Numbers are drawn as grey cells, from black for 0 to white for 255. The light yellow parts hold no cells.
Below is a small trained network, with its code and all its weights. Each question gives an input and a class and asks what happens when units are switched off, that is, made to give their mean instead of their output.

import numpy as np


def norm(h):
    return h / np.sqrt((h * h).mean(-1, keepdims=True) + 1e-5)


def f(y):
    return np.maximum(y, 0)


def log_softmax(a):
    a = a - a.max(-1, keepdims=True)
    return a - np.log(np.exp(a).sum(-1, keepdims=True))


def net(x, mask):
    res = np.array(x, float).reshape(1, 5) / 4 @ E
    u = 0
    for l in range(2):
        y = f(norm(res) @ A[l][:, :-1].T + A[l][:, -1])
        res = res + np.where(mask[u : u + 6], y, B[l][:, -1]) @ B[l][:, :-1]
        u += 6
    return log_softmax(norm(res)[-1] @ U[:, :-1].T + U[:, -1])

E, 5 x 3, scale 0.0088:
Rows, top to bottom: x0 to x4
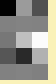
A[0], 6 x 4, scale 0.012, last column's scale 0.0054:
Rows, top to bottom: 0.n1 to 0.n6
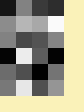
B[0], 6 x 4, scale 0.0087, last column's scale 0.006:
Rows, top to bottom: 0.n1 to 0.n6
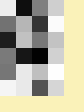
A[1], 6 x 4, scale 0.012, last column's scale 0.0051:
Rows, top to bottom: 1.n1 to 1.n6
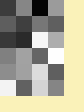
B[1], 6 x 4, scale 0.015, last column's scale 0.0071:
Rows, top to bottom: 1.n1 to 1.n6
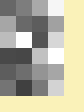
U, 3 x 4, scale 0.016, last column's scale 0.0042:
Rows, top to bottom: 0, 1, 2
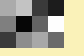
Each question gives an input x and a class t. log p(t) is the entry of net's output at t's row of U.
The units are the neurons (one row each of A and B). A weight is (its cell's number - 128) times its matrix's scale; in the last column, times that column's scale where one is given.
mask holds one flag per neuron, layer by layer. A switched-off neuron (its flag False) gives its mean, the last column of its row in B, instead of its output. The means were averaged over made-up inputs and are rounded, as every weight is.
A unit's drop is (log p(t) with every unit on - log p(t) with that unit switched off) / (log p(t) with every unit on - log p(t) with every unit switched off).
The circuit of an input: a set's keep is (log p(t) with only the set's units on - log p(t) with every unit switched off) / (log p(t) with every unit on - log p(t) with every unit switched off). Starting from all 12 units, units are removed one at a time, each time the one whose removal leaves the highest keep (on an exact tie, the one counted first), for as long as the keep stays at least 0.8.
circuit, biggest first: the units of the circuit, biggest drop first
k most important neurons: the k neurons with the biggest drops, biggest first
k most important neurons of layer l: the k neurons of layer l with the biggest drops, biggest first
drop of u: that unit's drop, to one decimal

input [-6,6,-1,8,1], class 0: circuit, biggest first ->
1.n3; 0.n6
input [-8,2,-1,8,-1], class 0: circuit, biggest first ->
1.n3; 0.n6; 1.n4
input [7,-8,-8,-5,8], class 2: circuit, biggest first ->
1.n1
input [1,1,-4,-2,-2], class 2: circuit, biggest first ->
1.n3; 0.n5
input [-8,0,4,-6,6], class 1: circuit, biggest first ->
1.n3; 1.n6
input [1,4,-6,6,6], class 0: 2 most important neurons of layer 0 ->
0.n6; 0.n2
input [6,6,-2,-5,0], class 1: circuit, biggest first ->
1.n3; 0.n1
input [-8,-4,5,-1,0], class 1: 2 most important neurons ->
1.n6; 0.n5
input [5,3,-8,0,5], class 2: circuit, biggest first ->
0.n5; 1.n1
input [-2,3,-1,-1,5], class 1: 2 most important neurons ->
1.n3; 0.n5
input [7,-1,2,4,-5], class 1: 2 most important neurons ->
0.n4; 0.n1
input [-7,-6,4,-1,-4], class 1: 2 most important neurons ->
1.n6; 0.n5
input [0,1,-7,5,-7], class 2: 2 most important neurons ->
0.n3; 0.n5
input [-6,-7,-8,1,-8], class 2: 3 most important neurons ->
0.n3; 0.n1; 0.n5
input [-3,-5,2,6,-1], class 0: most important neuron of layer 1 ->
1.n3
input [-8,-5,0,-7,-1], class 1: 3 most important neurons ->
1.n3; 1.n6; 0.n5
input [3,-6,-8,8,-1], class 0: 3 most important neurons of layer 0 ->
0.n6; 0.n2; 0.n5
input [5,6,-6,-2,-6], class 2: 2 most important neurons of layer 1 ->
1.n1; 1.n6
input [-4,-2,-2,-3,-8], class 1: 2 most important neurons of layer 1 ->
1.n3; 1.n1
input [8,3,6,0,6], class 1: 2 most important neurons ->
0.n4; 0.n5
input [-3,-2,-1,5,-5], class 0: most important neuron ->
1.n3
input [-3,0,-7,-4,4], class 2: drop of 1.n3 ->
0.2
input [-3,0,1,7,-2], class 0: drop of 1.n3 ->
1.2
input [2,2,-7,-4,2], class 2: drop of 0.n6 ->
-0.1
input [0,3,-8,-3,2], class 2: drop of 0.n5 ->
0.1
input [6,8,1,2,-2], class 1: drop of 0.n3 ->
0.0
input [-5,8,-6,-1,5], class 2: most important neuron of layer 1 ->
1.n6
